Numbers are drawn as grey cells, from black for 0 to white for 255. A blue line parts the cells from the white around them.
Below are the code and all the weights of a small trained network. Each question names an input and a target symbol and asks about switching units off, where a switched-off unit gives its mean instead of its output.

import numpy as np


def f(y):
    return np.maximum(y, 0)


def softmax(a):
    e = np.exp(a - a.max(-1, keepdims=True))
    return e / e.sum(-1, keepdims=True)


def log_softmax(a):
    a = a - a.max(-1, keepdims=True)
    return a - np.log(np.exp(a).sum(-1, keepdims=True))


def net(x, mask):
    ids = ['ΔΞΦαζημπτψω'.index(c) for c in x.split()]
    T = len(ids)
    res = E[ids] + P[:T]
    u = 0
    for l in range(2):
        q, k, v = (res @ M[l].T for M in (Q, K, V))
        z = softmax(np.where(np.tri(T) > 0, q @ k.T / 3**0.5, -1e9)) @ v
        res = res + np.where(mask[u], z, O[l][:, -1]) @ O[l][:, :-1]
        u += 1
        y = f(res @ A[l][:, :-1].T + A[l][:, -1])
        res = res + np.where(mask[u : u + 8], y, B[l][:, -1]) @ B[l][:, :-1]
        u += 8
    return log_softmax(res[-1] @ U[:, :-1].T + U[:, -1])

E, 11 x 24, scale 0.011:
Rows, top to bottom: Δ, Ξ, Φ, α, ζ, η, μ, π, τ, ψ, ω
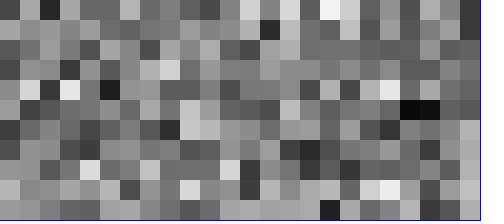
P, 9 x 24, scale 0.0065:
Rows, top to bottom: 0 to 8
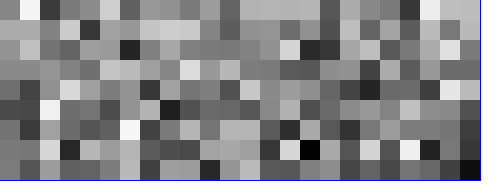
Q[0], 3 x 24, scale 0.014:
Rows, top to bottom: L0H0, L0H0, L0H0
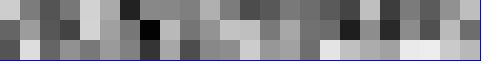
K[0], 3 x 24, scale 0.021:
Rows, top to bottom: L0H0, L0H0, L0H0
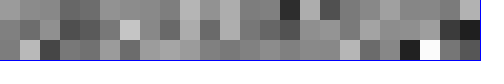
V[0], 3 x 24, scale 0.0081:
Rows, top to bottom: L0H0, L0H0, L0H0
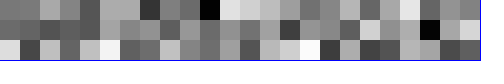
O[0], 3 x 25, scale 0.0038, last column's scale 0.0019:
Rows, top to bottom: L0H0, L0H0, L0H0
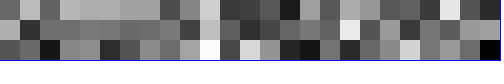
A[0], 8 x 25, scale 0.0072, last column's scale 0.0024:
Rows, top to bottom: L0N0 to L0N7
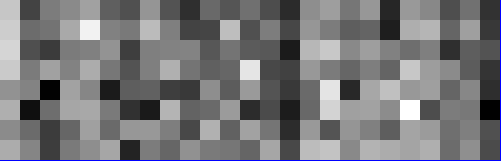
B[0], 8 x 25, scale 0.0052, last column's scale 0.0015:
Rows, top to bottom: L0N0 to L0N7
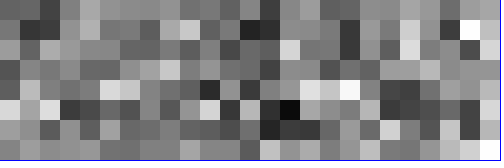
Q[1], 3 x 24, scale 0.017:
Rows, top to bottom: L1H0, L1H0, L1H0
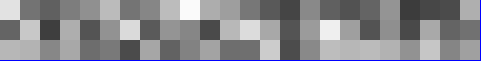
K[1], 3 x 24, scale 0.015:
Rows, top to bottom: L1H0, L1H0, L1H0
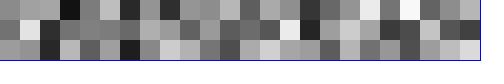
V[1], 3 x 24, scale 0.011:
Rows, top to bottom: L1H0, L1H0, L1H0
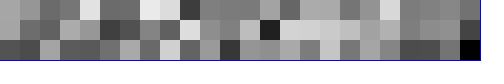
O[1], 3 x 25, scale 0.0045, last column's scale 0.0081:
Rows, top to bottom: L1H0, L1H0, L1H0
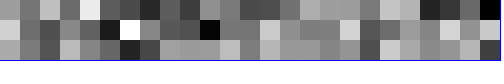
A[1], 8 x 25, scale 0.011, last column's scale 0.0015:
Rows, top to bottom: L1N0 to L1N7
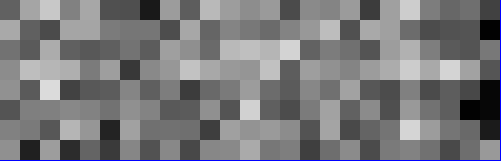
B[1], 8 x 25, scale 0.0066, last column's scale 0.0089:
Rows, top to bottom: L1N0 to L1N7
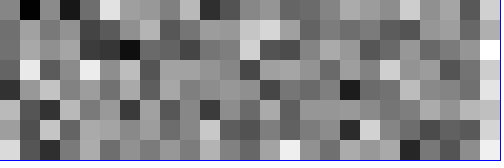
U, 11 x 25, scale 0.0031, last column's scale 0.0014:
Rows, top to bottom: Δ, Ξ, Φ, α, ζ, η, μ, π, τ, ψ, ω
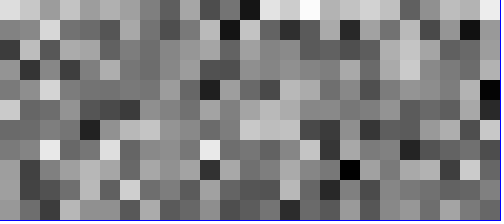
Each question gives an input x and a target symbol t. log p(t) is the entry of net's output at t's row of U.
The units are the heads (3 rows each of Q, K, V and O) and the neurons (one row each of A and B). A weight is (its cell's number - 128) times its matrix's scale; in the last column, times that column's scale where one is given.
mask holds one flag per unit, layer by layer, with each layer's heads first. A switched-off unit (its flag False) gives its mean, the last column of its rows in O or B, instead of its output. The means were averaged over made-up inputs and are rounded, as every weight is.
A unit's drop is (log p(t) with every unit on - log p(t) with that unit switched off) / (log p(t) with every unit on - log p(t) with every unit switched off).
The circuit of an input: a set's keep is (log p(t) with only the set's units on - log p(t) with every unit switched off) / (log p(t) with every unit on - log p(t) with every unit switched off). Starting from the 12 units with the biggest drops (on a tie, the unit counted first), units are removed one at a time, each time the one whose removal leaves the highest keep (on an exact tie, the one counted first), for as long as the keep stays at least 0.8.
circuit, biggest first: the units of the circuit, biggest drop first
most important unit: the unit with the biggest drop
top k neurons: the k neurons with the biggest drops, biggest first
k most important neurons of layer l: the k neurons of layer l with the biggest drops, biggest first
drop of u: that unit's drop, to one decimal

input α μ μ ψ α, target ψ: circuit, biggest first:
[L0H0; L1N7; L1H0]
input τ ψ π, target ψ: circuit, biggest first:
[L1N7; L1H0; L0H0]
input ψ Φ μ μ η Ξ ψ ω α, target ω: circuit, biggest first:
[L0H0; L1N5]
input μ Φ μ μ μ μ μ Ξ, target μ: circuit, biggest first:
[L1H0]
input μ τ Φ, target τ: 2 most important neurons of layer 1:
[L1N5; L1N4]
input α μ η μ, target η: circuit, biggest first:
[L0H0; L1N2; L1N7; L1H0]
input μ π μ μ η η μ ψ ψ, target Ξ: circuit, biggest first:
[L0H0; L0N5; L1N4]
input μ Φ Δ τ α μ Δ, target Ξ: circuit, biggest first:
[L1H0; L1N6; L0H0; L1N7]
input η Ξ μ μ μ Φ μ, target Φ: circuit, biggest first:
[L1H0; L1N3; L0H0]
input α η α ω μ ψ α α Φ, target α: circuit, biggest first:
[L1H0; L1N0]
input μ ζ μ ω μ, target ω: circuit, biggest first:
[L0H0; L1N5; L0N6]
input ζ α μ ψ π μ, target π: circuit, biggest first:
[L1H0; L0H0]
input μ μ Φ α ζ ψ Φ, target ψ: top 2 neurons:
[L1N7; L1N4]
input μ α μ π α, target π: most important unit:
L1H0
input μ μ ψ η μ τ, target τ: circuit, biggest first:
[L0N1; L1N5; L1H0]
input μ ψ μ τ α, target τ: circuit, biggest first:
[L1H0; L1N5; L0N1; L1N4]
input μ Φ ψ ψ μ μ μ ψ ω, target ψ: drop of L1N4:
0.1
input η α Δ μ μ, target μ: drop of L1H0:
0.8
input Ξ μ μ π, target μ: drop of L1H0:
0.8
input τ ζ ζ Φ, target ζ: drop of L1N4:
0.1
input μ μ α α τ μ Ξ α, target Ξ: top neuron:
[L1N6]
